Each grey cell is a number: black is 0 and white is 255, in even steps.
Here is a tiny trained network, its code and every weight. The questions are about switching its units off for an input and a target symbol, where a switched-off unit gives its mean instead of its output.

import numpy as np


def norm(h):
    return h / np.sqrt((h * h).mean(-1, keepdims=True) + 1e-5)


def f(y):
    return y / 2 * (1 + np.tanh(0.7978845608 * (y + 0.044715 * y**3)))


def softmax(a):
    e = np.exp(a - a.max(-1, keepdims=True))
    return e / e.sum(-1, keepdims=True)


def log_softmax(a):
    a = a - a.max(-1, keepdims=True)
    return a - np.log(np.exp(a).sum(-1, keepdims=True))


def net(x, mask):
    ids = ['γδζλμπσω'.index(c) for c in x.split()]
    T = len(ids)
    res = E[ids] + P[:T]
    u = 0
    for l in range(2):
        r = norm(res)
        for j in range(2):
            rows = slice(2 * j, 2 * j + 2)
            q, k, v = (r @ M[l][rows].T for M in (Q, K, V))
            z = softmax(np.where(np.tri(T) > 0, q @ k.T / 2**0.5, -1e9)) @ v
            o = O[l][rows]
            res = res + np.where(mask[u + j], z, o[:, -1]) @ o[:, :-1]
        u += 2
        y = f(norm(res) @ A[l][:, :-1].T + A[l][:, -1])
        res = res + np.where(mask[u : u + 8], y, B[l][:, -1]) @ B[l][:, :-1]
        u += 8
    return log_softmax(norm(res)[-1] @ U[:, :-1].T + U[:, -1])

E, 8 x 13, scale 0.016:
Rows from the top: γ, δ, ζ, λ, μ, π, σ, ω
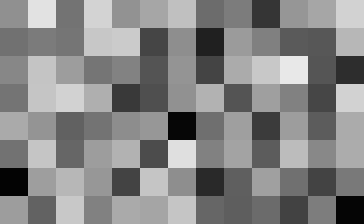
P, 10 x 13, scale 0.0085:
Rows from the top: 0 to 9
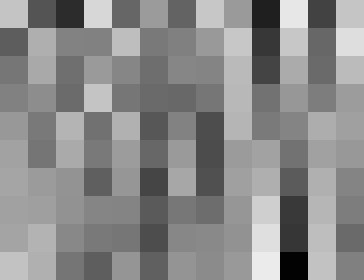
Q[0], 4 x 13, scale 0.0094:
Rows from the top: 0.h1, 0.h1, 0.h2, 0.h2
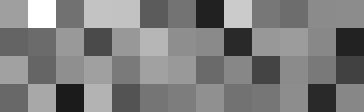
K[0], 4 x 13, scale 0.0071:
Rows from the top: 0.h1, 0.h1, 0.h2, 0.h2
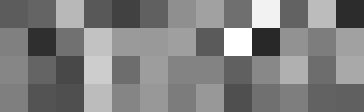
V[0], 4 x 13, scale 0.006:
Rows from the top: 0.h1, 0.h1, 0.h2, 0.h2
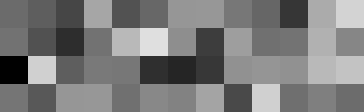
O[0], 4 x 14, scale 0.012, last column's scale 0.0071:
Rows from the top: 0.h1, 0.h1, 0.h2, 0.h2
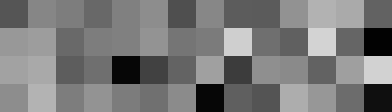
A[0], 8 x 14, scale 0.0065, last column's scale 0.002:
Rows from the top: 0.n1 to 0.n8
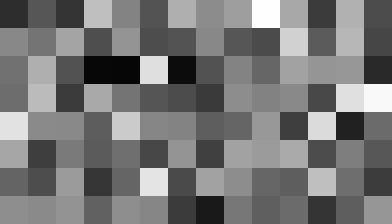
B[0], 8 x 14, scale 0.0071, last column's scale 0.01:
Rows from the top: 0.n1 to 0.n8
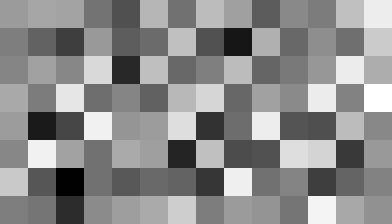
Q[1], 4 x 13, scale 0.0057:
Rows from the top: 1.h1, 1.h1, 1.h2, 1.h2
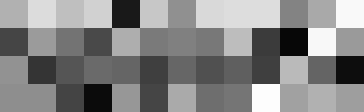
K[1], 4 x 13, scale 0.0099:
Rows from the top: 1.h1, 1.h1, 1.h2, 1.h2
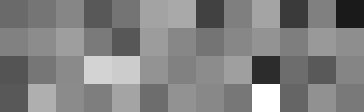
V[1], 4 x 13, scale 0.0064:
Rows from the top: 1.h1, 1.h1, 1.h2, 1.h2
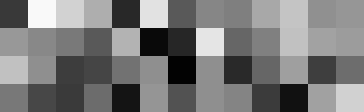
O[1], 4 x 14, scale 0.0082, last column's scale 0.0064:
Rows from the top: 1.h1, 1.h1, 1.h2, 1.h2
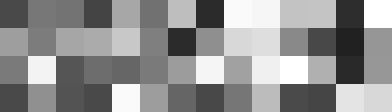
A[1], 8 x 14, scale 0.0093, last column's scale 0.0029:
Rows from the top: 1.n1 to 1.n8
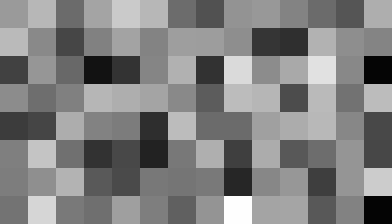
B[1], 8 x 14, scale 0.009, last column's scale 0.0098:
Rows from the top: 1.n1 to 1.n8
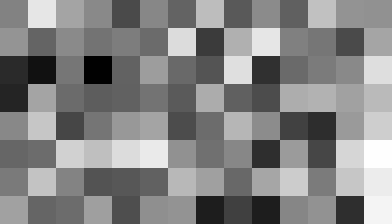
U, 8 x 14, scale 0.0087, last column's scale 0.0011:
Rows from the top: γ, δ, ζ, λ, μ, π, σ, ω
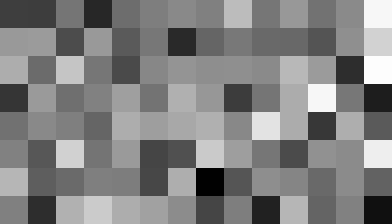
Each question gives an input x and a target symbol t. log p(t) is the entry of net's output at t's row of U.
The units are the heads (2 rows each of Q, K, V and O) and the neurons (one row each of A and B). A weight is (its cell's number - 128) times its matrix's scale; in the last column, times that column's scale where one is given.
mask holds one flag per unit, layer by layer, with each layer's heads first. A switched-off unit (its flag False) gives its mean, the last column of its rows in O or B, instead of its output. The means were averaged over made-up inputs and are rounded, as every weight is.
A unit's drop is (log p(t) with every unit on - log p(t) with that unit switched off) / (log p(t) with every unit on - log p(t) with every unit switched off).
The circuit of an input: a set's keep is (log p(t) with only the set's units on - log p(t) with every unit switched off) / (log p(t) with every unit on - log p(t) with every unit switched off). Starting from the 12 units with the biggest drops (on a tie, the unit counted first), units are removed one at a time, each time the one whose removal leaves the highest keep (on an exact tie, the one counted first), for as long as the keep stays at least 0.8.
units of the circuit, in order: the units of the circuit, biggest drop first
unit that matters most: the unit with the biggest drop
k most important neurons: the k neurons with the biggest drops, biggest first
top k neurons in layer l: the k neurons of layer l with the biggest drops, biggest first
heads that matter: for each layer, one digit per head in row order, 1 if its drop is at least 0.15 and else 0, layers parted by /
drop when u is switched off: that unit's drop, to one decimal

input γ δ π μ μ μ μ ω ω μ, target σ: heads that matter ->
11 / 10
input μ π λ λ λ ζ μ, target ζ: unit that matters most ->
0.n6
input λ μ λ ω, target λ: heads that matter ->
01 / 00
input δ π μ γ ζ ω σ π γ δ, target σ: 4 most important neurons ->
0.n1, 1.n2, 0.n5, 0.n3
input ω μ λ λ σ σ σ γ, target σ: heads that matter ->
11 / 01
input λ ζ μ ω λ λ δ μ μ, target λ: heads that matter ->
00 / 10
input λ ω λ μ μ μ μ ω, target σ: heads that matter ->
11 / 10
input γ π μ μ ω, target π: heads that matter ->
01 / 10
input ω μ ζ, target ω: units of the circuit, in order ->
0.h2, 1.h2
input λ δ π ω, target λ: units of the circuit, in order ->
1.n4, 0.h1
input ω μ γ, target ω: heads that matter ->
01 / 11
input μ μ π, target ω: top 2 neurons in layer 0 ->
0.n6, 0.n3
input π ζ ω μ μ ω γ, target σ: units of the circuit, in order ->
0.h1, 1.h1, 1.n2
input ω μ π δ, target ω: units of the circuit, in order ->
0.h2
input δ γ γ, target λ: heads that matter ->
11 / 11
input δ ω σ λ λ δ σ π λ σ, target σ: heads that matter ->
11 / 11
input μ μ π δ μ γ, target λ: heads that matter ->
10 / 10
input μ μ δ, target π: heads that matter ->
10 / 10
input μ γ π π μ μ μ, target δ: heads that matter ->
11 / 10
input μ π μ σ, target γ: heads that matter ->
00 / 10
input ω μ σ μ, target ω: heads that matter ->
01 / 11
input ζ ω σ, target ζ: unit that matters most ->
1.h2
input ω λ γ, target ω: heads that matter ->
01 / 01
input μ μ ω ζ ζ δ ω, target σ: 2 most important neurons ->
0.n5, 1.n6
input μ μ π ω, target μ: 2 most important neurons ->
1.n8, 0.n4
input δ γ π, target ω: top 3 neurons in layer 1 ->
1.n8, 1.n7, 1.n3
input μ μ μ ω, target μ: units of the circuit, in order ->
1.h2
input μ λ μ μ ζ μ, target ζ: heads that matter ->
00 / 00
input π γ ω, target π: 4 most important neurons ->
0.n3, 0.n1, 0.n7, 0.n4
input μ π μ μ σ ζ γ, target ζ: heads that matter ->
11 / 00
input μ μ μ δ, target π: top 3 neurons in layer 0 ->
0.n4, 0.n3, 0.n6
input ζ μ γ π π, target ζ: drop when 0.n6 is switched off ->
0.2
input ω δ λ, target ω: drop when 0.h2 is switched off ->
0.6
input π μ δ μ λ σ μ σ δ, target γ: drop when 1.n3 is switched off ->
0.2
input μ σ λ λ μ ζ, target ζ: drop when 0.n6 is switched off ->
0.1
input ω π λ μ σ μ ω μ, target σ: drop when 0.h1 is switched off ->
0.1
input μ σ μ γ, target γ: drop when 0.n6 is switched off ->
0.0
